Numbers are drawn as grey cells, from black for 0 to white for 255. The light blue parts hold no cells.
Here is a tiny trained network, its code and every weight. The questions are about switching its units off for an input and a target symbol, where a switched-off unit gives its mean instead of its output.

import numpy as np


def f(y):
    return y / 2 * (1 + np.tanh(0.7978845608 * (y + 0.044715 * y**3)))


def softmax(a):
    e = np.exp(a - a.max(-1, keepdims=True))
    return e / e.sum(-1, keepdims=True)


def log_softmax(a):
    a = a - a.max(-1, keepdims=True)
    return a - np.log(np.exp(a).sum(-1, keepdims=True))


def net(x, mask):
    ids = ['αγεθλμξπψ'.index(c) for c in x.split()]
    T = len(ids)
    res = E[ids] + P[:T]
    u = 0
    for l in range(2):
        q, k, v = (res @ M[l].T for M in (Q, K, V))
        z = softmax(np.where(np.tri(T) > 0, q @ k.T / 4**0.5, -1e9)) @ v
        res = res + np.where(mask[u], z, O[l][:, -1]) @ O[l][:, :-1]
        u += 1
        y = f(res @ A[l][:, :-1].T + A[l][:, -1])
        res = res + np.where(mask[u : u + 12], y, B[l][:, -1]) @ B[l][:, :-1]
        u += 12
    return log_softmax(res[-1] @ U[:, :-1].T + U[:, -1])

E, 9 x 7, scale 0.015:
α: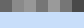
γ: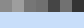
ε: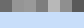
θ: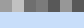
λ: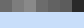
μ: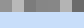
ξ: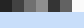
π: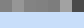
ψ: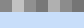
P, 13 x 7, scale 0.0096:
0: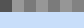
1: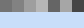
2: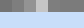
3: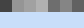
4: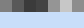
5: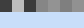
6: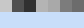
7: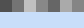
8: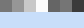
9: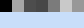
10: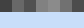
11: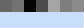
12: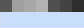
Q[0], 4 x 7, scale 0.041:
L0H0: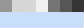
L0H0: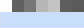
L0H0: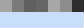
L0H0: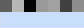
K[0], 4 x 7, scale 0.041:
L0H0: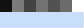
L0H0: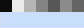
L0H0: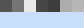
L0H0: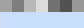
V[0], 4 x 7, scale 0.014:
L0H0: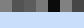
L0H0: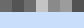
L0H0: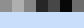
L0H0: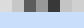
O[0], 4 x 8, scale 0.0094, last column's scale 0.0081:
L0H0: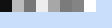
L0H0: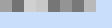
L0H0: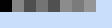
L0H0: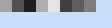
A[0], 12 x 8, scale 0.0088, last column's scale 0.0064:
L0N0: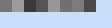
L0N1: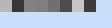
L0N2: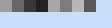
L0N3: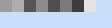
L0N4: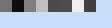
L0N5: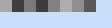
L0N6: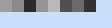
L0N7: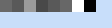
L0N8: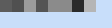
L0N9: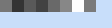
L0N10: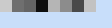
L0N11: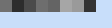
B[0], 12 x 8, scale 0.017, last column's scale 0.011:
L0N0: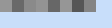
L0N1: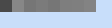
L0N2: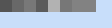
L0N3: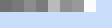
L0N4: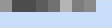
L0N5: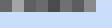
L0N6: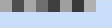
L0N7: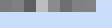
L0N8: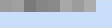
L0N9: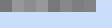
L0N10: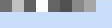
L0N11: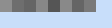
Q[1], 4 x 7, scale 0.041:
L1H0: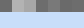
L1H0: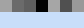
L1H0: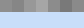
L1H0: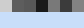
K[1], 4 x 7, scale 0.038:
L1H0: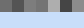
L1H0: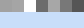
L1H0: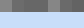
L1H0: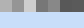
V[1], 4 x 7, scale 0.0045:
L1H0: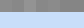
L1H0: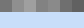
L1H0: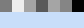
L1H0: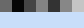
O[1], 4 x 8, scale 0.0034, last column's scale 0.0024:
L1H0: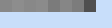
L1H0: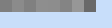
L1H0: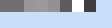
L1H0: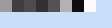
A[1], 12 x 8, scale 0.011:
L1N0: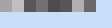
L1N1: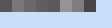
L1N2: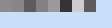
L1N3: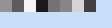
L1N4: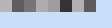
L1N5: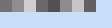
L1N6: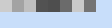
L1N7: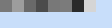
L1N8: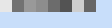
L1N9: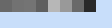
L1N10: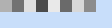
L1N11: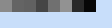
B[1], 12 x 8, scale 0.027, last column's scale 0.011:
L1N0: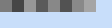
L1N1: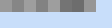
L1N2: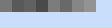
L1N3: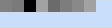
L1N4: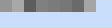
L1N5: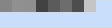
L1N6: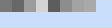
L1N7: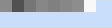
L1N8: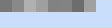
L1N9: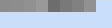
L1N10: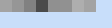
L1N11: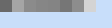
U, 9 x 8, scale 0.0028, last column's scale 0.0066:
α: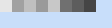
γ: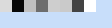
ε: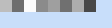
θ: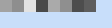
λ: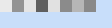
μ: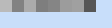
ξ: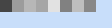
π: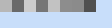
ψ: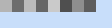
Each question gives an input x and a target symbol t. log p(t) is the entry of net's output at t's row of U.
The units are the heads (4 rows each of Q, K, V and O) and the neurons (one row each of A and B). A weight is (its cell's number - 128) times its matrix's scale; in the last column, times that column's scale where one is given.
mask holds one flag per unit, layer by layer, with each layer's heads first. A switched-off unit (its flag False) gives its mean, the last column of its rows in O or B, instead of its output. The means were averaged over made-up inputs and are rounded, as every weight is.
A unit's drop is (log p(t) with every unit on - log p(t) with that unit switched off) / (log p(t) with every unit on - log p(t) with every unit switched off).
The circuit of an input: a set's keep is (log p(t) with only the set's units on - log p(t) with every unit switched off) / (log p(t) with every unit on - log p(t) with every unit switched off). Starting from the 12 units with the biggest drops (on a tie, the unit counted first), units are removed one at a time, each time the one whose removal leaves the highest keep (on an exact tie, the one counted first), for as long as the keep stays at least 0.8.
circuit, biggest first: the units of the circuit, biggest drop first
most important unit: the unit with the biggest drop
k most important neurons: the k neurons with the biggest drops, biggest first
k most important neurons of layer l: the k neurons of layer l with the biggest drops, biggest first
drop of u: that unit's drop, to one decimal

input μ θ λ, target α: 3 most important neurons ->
L0N10; L1N4; L0N6
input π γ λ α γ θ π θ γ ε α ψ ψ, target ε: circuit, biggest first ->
L0H0; L1N6; L1H0
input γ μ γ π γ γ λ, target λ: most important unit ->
L1N10
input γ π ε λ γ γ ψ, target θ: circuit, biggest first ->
L0H0; L1N5; L1N7
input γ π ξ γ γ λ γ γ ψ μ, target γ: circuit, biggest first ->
L0N4; L1H0; L1N7
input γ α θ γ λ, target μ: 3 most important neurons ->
L1N3; L0N10; L1N6
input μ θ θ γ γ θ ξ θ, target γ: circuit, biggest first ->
L1H0; L1N7; L0N4
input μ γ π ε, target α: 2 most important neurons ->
L0N10; L1N4
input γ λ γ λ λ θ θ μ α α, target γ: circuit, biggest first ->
L0H0; L0N6
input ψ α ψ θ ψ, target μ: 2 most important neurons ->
L1N3; L0N10
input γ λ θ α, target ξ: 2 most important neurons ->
L0N6; L1N5
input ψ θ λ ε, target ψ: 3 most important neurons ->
L0N10; L1N0; L1N2
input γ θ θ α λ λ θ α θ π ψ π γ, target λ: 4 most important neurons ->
L1N10; L0N3; L0N6; L0N10
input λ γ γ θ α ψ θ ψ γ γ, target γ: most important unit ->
L0H0
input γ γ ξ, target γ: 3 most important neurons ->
L0N4; L1N1; L1N7
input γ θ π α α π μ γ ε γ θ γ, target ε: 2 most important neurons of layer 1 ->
L1N6; L1N0
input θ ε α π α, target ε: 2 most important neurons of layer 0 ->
L0N10; L0N3
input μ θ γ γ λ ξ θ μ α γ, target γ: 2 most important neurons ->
L1N7; L0N6
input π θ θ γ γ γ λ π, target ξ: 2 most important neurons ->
L0N6; L1N5
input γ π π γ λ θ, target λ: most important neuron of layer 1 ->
L1N10
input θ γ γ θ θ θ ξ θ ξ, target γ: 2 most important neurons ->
L0N4; L1N7
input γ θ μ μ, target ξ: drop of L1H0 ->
0.1
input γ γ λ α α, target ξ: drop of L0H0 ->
0.9
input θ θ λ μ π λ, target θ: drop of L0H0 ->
1.2
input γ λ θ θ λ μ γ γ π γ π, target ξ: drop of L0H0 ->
0.6
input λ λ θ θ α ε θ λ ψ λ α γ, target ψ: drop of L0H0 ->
1.1
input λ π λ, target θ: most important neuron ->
L1N5
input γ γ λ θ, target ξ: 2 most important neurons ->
L0N6; L1N5
